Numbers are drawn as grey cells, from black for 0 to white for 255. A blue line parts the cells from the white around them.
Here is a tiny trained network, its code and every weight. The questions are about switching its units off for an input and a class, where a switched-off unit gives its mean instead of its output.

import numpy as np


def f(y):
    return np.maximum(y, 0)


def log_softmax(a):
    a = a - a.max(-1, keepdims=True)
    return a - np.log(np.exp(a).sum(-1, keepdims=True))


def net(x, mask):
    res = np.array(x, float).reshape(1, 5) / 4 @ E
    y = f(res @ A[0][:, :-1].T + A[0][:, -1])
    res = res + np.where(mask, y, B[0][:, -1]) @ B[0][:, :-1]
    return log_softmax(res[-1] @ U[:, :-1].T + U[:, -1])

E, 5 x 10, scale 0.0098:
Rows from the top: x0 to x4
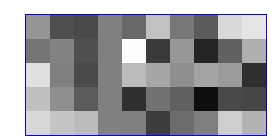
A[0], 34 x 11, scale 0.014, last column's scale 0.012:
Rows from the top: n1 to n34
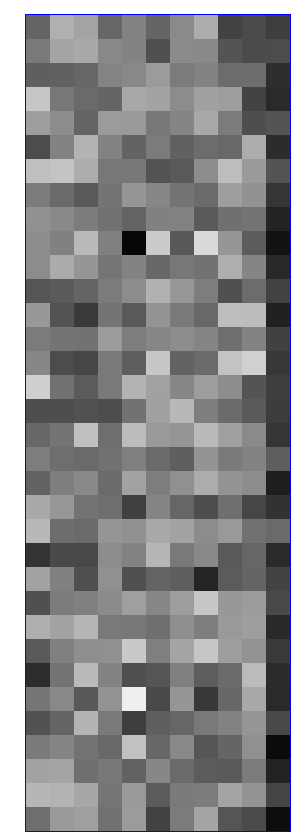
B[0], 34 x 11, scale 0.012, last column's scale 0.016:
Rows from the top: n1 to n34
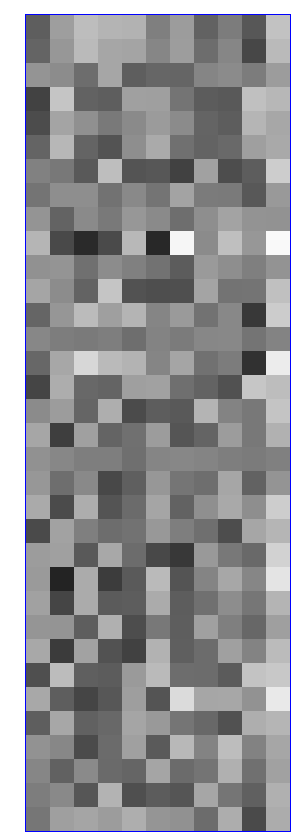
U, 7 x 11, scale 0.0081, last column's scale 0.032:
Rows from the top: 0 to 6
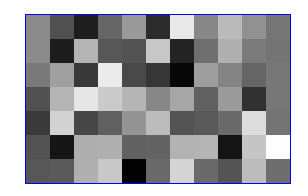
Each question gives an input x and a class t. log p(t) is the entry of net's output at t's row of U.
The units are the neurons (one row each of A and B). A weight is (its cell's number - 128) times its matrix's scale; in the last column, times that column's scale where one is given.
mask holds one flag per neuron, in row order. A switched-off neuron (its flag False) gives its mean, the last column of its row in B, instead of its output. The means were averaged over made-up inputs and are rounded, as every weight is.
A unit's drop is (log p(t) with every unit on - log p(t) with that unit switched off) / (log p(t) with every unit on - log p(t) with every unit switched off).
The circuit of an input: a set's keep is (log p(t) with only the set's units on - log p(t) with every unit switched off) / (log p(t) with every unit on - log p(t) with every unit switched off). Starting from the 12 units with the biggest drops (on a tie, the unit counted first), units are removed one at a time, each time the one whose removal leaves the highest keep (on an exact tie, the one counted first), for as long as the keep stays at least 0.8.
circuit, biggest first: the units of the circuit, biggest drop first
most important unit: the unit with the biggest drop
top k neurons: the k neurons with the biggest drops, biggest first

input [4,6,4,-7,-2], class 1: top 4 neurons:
[n27, n10, n25, n18]
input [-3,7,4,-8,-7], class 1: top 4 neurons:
[n27, n10, n25, n18]
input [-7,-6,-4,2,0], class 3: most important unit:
n1
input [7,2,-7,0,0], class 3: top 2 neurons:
[n15, n13]
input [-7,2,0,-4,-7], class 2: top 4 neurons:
[n23, n12, n15, n17]
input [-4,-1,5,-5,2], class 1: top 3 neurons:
[n27, n18, n28]
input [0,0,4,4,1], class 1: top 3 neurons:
[n28, n24, n21]
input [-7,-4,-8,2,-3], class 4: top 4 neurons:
[n28, n30, n15, n6]
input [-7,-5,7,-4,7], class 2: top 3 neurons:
[n7, n33, n15]
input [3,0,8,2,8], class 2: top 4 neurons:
[n7, n33, n26, n28]
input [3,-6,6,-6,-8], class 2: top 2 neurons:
[n23, n17]
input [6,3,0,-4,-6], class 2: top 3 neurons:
[n23, n12, n17]
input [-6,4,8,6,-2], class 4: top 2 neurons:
[n16, n4]
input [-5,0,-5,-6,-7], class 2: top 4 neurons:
[n23, n12, n24, n17]
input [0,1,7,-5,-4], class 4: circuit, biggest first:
[n16]
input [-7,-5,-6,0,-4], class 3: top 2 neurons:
[n1, n2]
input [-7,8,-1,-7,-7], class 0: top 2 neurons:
[n29, n31]
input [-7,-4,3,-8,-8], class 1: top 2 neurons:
[n27, n25]
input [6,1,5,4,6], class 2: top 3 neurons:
[n7, n33, n1]
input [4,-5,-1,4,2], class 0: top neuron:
[n10]
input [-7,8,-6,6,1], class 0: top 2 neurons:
[n29, n31]
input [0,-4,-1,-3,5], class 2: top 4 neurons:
[n7, n29, n26, n33]
